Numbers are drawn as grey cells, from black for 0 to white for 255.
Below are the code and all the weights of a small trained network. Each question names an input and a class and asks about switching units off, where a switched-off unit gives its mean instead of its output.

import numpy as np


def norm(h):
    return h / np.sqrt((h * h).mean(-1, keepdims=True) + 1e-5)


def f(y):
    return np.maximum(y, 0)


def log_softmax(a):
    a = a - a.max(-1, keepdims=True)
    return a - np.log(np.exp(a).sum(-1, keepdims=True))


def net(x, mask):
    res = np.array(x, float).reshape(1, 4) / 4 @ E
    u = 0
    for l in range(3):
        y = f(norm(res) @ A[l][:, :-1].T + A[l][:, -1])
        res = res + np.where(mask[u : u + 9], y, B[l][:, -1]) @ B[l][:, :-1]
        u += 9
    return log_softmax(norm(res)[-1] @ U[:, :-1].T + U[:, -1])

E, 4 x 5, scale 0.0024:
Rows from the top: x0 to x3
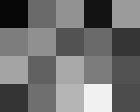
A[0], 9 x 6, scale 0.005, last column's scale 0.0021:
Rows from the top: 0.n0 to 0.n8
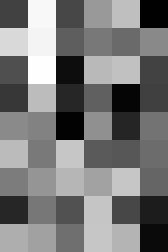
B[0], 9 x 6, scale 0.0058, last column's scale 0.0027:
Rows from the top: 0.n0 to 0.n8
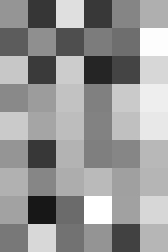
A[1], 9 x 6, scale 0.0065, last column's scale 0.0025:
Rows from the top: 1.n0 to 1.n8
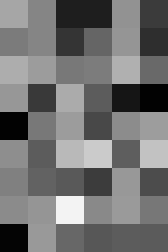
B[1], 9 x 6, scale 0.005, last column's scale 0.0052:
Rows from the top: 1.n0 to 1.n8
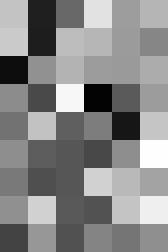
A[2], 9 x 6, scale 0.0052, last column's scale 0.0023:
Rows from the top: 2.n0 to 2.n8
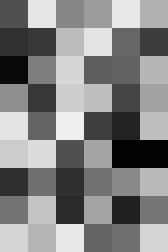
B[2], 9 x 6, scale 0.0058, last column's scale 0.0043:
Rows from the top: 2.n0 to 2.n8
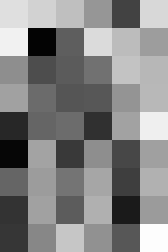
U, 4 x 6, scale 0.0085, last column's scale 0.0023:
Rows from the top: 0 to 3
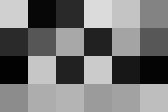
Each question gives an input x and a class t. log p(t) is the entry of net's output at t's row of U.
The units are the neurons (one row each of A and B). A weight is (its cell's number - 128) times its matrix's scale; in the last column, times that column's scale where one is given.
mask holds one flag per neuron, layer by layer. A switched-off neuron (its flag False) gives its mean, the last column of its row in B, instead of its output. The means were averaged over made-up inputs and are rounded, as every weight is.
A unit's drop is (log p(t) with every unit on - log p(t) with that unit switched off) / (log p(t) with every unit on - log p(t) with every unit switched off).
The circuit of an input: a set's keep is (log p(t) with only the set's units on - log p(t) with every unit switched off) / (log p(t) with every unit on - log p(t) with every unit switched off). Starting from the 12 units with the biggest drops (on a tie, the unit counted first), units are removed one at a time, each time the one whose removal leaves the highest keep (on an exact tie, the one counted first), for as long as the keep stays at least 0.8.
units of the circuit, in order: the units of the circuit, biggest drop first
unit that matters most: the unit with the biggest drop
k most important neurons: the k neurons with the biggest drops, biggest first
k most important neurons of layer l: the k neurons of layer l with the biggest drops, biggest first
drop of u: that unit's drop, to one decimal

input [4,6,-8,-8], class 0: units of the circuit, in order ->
1.n0
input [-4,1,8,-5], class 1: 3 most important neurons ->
0.n5, 2.n4, 1.n3
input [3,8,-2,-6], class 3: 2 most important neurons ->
0.n3, 0.n4
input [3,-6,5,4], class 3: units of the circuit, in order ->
1.n7, 2.n0
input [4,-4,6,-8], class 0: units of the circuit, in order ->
1.n6, 1.n0, 0.n3
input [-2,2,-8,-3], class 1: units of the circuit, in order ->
0.n2, 2.n4
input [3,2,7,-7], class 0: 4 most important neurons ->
1.n0, 0.n2, 1.n6, 0.n0
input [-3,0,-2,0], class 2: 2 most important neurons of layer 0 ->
0.n8, 0.n1
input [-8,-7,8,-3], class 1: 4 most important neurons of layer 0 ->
0.n5, 0.n7, 0.n3, 0.n4
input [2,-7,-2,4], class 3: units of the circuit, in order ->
2.n0, 1.n7
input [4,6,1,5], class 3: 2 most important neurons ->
0.n3, 1.n7
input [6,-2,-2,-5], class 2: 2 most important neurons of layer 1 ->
1.n4, 1.n8
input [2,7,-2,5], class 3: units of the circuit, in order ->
0.n3, 2.n0
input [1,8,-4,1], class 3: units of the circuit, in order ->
0.n3
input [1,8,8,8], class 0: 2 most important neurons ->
0.n7, 0.n2
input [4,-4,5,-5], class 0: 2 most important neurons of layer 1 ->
1.n6, 1.n0
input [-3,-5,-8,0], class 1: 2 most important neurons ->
0.n2, 2.n4
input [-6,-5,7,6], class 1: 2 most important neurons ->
0.n7, 1.n0
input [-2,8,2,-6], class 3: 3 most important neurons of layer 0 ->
0.n4, 0.n3, 0.n7
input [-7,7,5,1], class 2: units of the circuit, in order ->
2.n5
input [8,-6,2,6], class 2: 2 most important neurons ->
1.n4, 0.n4
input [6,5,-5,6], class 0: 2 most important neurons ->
0.n7, 0.n4
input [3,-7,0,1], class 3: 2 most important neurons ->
0.n6, 2.n0
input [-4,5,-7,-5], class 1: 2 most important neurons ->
0.n2, 2.n4
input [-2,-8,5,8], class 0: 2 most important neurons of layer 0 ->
0.n4, 0.n3
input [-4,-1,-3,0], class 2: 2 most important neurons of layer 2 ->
2.n5, 2.n8
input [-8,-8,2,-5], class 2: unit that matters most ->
0.n8
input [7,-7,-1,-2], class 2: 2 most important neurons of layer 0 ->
0.n4, 0.n3
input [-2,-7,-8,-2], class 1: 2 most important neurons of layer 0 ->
0.n2, 0.n0
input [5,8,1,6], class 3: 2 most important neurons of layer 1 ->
1.n7, 1.n0
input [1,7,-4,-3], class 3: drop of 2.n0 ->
0.2
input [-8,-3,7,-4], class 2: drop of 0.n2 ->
0.5
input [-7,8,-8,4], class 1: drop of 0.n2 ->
0.7
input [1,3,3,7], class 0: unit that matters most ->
0.n7
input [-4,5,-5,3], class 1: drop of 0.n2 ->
0.6
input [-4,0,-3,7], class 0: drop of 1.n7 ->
0.0
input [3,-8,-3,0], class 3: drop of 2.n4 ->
0.1
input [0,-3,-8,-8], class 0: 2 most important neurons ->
1.n0, 1.n6
